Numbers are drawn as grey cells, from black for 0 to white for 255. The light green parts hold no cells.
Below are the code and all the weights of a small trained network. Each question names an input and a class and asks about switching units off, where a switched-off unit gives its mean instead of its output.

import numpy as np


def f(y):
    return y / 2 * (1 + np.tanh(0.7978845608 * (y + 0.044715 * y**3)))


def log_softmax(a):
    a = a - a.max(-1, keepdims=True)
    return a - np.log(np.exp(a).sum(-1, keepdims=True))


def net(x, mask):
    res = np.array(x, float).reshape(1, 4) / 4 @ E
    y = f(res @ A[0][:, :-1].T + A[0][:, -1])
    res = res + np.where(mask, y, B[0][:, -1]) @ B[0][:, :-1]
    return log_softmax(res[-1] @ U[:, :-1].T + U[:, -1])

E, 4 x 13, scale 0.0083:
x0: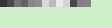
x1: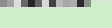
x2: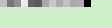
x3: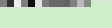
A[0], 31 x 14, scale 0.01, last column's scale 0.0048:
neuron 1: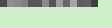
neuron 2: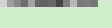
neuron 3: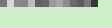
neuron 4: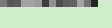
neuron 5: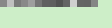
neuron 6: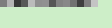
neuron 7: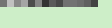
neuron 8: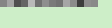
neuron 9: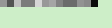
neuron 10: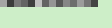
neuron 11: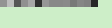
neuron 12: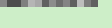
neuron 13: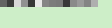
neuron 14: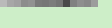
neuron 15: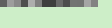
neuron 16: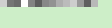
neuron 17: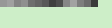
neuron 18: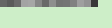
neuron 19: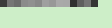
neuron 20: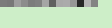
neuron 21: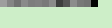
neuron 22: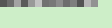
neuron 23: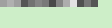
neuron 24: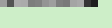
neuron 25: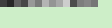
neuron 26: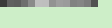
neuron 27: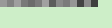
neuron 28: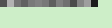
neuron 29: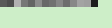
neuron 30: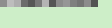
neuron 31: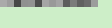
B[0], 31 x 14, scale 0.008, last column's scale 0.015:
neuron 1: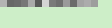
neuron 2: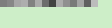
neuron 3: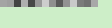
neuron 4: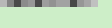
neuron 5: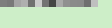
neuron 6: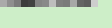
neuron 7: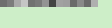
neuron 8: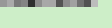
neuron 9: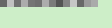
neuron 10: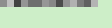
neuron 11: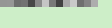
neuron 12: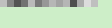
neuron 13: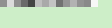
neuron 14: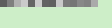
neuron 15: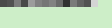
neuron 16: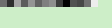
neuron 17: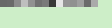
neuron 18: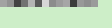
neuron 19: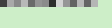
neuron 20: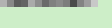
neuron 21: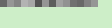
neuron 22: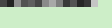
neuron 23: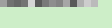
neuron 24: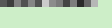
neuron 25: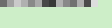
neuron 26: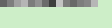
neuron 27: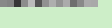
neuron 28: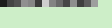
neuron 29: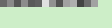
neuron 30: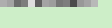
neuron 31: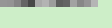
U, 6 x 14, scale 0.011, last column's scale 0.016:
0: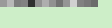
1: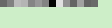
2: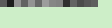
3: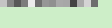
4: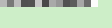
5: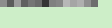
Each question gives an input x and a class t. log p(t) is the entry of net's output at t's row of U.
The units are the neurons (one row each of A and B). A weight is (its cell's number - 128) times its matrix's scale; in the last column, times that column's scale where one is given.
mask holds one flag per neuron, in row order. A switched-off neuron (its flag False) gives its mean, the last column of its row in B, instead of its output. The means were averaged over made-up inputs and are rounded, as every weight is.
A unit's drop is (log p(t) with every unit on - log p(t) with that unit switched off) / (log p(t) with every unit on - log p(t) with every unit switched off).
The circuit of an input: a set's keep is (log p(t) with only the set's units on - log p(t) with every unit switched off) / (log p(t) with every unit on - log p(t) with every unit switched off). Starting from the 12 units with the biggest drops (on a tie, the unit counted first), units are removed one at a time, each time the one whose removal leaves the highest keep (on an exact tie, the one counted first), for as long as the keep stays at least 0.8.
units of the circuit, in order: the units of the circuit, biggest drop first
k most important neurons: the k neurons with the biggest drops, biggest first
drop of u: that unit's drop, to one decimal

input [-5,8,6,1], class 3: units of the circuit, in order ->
(neuron 23)
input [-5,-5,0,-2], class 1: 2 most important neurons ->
(neuron 5; neuron 2)
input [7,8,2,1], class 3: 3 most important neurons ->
(neuron 30; neuron 20; neuron 27)
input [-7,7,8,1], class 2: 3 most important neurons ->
(neuron 16; neuron 24; neuron 25)
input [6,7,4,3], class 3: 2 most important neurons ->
(neuron 30; neuron 20)
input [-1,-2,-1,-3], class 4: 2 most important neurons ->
(neuron 13; neuron 10)
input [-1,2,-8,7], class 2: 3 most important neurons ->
(neuron 22; neuron 15; neuron 28)
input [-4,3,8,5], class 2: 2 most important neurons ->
(neuron 16; neuron 24)
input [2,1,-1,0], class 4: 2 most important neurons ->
(neuron 17; neuron 7)
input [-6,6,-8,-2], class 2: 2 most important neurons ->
(neuron 15; neuron 22)
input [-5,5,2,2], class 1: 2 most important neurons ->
(neuron 12; neuron 17)
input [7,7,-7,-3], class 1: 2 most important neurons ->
(neuron 25; neuron 19)
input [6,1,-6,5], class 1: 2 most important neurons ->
(neuron 25; neuron 16)
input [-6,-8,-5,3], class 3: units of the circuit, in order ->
(neuron 4)
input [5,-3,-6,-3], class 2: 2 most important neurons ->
(neuron 22; neuron 28)
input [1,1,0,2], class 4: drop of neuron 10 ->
0.2
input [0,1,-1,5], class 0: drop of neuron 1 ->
0.0
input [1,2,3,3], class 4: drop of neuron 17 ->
0.1
